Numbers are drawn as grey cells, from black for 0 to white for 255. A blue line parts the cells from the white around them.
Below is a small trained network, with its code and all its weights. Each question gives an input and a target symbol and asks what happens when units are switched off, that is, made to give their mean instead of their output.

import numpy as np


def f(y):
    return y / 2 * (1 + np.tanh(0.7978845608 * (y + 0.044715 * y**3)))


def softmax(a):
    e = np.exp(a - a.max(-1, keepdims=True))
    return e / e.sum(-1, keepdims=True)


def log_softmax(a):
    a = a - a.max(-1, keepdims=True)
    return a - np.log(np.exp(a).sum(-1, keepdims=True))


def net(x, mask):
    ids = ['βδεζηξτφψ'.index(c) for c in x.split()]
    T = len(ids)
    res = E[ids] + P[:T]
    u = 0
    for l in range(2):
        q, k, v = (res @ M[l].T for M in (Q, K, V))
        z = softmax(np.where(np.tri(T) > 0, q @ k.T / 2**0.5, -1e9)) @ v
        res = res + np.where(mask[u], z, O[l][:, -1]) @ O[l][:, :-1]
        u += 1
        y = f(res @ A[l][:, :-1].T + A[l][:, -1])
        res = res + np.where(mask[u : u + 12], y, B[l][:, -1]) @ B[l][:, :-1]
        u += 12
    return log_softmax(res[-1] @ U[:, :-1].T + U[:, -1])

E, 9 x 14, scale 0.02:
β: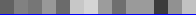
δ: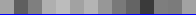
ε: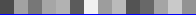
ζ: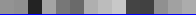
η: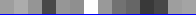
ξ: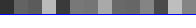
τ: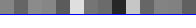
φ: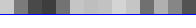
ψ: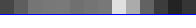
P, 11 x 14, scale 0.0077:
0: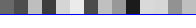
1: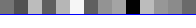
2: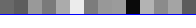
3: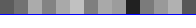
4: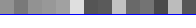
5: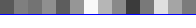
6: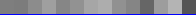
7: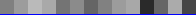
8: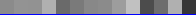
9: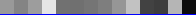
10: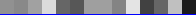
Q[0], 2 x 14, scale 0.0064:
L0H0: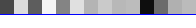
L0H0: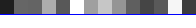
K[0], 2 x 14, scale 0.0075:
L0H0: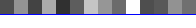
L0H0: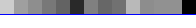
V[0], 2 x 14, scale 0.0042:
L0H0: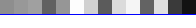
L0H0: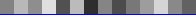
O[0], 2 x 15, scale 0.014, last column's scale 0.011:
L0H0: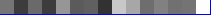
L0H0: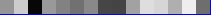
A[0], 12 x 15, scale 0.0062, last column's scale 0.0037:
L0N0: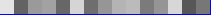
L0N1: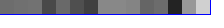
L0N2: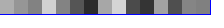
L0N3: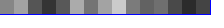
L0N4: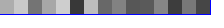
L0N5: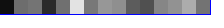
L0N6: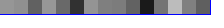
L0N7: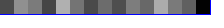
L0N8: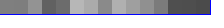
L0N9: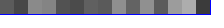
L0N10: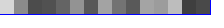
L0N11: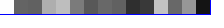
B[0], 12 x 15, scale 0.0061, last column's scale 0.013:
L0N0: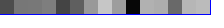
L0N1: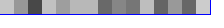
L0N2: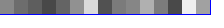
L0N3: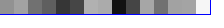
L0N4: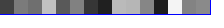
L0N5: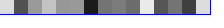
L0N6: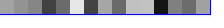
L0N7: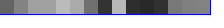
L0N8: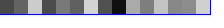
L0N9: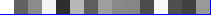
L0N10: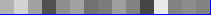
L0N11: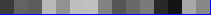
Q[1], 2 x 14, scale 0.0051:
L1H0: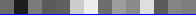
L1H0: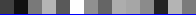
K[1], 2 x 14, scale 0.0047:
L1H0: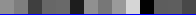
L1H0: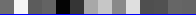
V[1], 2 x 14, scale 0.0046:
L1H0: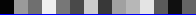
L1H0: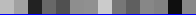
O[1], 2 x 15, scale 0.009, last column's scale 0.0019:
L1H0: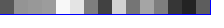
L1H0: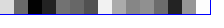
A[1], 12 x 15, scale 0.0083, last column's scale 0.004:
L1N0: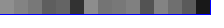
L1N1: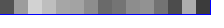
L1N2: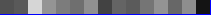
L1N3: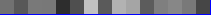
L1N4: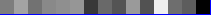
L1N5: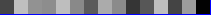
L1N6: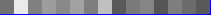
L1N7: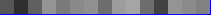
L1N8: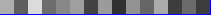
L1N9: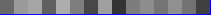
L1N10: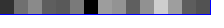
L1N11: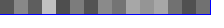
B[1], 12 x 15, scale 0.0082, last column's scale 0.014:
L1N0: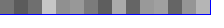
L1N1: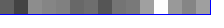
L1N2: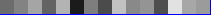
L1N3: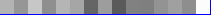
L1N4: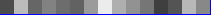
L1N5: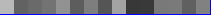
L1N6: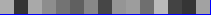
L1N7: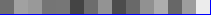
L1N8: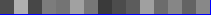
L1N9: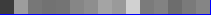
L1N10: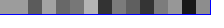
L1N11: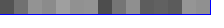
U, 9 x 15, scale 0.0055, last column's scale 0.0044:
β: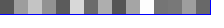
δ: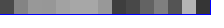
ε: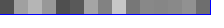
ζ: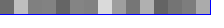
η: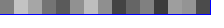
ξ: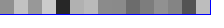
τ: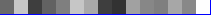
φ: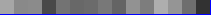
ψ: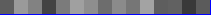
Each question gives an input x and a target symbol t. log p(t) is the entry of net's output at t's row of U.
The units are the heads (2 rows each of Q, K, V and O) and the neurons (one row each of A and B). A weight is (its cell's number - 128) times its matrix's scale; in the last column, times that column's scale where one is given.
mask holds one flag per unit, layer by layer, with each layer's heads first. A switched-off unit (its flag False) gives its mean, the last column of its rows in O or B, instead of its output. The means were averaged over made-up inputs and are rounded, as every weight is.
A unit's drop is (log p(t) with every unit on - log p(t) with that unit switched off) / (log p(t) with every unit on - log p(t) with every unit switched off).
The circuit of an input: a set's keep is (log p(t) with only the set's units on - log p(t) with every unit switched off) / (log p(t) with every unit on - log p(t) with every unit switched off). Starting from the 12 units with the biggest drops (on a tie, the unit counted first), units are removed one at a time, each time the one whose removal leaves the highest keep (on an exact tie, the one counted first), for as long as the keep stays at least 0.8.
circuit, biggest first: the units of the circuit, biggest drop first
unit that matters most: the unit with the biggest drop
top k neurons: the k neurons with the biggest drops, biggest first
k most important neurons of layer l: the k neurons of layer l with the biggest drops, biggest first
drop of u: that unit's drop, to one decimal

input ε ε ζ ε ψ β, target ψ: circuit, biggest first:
[L1H0 L0H0 L0N2]
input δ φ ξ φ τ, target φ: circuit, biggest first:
[L1H0 L0N3]
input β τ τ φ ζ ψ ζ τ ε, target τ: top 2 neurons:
[L0N5 L0N0]
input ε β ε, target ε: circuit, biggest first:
[L1H0 L0N3 L1N2]
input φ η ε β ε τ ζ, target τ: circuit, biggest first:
[L0H0]
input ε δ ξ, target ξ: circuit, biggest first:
[L1N6 L0H0]
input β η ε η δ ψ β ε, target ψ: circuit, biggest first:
[L1H0 L0N6]
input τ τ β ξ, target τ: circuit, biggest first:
[L0H0 L0N0]
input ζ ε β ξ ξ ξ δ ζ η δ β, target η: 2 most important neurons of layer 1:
[L1N0 L1N1]
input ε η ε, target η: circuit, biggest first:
[L1H0 L0H0]
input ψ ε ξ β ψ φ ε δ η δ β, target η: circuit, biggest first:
[L1H0 L0H0 L1N0]
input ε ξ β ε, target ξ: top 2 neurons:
[L0N8 L1N6]
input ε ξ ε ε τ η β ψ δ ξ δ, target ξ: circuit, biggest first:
[L0H0 L1N6]
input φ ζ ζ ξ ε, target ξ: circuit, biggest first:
[L0H0 L1N6]
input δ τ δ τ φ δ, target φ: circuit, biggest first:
[L0H0]
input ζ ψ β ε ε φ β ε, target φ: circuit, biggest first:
[L0H0 L1N3]
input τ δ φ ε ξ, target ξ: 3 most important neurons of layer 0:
[L0N9 L0N8 L0N2]
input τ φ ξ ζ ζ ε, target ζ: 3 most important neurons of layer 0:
[L0N8 L0N6 L0N5]
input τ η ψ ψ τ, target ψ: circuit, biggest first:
[L1H0 L1N3]
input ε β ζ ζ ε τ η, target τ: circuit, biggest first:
[L0H0]
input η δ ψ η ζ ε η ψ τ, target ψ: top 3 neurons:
[L0N3 L0N2 L1N3]
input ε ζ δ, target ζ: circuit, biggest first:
[L1H0 L0N8 L0H0]
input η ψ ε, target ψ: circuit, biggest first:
[L1H0 L0N2 L0H0]
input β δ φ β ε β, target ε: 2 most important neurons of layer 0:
[L0N0 L0N1]
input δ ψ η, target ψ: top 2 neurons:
[L0N5 L1N3]
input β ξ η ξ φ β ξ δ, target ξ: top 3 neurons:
[L1N6 L0N8 L1N3]
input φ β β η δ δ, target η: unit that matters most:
L1H0
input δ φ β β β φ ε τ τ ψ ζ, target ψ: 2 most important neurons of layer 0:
[L0N6 L0N2]
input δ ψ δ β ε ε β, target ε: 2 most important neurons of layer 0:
[L0N1 L0N5]
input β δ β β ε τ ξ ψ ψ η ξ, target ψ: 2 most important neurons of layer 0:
[L0N3 L0N5]
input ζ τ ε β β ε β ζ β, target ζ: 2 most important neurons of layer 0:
[L0N2 L0N8]
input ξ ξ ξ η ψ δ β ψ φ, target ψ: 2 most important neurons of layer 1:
[L1N7 L1N1]
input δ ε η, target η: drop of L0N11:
0.0
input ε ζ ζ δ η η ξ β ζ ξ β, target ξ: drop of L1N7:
0.1
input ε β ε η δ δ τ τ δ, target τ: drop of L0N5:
0.2
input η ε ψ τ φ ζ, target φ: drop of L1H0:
0.2
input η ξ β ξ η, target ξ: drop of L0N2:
0.1
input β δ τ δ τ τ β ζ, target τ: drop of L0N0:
0.2
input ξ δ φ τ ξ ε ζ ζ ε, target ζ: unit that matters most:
L0N8
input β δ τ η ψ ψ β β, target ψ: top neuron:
[L1N3]
